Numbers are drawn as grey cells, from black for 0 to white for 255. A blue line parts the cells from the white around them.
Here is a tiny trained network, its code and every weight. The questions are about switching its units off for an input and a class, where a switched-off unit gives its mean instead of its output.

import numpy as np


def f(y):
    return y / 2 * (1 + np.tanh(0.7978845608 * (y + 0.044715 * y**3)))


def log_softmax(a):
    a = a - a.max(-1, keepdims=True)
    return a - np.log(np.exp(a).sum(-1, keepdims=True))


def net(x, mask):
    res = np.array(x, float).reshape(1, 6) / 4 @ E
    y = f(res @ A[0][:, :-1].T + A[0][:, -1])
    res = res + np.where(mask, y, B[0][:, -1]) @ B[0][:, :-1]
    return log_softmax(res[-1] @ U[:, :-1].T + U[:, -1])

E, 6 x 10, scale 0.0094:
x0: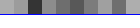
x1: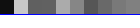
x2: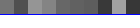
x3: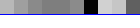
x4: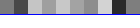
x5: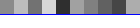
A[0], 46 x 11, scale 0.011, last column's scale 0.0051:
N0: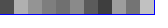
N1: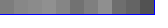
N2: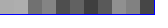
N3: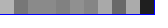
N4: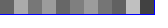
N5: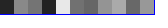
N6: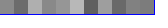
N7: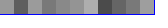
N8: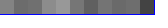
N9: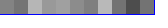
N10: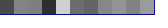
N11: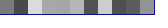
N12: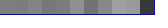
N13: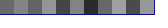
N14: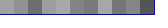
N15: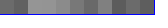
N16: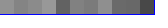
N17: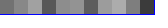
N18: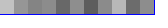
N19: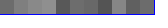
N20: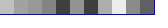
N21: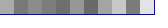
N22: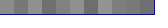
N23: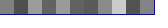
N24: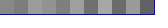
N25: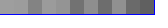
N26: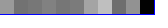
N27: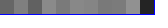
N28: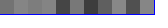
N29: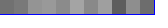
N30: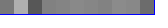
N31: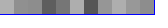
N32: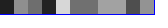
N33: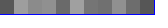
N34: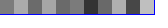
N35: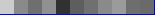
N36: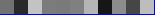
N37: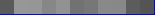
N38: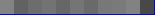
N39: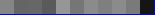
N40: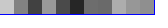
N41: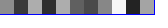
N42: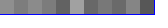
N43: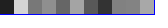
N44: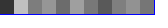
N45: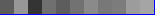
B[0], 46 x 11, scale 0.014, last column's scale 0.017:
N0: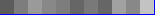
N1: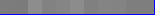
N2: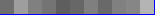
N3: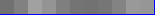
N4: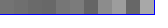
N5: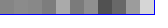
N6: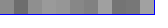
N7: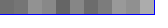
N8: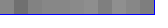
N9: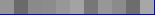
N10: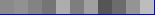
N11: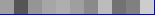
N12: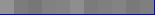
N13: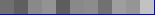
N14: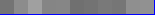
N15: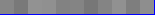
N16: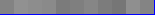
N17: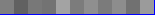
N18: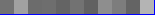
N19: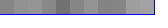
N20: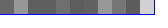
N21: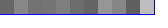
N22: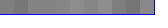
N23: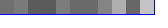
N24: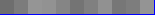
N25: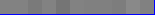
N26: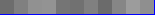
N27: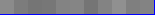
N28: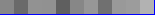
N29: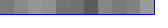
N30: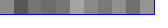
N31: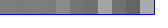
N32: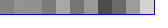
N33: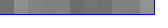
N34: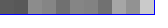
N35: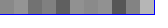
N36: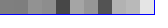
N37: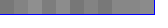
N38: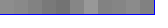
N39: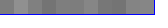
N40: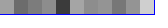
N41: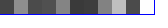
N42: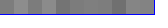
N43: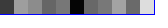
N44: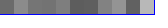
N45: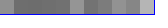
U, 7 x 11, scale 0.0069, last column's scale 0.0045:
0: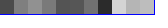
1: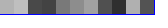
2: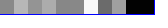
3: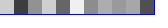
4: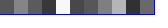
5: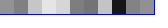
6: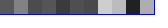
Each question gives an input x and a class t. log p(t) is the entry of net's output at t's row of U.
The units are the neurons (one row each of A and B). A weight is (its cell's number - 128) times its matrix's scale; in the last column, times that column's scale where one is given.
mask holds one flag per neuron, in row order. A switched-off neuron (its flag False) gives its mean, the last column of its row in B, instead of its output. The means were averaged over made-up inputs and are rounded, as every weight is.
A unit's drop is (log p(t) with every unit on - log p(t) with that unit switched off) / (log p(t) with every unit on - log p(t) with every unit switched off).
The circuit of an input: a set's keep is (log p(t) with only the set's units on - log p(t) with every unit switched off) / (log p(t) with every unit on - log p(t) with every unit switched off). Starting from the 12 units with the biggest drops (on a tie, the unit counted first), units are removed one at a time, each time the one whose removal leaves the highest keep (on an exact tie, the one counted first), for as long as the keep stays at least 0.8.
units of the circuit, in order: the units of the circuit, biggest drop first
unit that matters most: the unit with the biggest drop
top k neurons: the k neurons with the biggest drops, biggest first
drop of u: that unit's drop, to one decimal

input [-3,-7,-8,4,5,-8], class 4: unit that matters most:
N41
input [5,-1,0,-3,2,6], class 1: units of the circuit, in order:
[N41; N43; N34]
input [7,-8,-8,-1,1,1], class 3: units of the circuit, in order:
[N41; N43]
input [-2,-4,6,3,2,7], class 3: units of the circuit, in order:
[N41; N43]
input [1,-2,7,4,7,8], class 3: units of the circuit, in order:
[N43; N41]
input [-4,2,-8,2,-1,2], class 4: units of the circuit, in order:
[N40; N36]
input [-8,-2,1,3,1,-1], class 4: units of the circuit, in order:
[N40; N11]
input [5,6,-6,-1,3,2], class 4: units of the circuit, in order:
[N36; N40]
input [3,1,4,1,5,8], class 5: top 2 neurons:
[N41; N36]
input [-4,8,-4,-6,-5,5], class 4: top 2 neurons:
[N36; N44]
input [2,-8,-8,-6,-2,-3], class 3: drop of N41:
0.4
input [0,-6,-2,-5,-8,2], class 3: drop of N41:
0.3
